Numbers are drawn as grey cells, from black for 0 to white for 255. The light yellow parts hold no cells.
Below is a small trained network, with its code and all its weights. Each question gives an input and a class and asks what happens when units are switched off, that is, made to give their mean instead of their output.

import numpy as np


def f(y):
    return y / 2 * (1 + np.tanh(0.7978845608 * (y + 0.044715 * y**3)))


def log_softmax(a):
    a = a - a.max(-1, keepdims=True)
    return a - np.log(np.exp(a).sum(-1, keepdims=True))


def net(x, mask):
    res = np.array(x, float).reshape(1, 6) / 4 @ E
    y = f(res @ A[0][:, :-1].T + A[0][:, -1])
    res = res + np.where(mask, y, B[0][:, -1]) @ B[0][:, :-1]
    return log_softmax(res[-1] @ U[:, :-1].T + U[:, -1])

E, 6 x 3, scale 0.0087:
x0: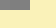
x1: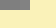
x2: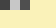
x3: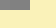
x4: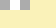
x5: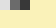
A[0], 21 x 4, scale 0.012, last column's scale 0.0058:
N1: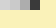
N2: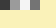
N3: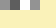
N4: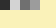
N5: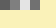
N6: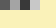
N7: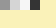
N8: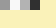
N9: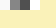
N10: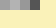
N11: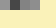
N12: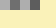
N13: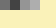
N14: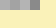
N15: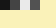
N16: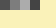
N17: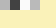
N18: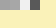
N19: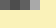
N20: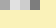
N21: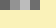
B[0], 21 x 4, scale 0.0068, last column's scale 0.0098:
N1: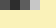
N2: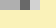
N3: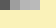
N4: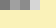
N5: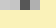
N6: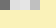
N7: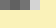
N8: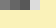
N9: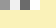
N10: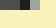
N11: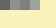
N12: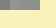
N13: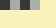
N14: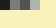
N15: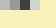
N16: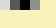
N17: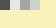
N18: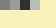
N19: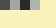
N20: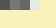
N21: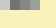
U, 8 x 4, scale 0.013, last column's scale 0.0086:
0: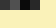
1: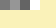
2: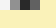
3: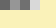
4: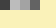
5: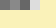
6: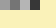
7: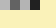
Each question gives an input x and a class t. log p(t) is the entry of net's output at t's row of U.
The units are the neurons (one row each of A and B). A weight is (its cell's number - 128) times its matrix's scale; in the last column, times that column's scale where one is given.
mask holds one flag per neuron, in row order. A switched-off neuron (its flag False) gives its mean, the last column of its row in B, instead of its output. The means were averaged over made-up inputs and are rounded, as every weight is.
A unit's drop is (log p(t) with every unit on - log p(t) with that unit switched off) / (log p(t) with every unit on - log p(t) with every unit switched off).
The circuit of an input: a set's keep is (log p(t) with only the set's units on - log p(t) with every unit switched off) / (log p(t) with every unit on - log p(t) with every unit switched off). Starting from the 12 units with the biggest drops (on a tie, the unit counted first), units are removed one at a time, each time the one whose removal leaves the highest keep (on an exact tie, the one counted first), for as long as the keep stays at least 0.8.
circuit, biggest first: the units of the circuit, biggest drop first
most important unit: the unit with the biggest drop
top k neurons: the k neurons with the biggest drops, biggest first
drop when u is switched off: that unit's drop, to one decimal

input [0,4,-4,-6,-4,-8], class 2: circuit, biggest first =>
[N15 N5]
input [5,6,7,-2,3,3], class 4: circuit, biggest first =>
[N6 N15]
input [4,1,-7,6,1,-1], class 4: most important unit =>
N17
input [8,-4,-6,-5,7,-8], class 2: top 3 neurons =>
[N5 N2 N21]
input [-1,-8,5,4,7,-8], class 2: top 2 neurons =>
[N2 N5]
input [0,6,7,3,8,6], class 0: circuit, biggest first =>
[N1 N10]
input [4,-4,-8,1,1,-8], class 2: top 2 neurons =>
[N15 N5]
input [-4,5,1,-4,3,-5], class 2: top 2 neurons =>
[N2 N5]
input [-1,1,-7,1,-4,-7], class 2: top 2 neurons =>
[N15 N5]
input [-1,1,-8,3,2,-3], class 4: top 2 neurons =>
[N17 N3]
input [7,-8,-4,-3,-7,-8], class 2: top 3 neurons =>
[N15 N5 N16]
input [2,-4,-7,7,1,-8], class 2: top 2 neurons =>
[N15 N5]
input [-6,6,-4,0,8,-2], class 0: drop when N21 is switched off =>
0.0
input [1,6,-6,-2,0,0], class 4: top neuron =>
[N17]
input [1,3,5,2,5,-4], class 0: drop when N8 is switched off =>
0.4
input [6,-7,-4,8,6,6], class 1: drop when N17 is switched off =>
0.2
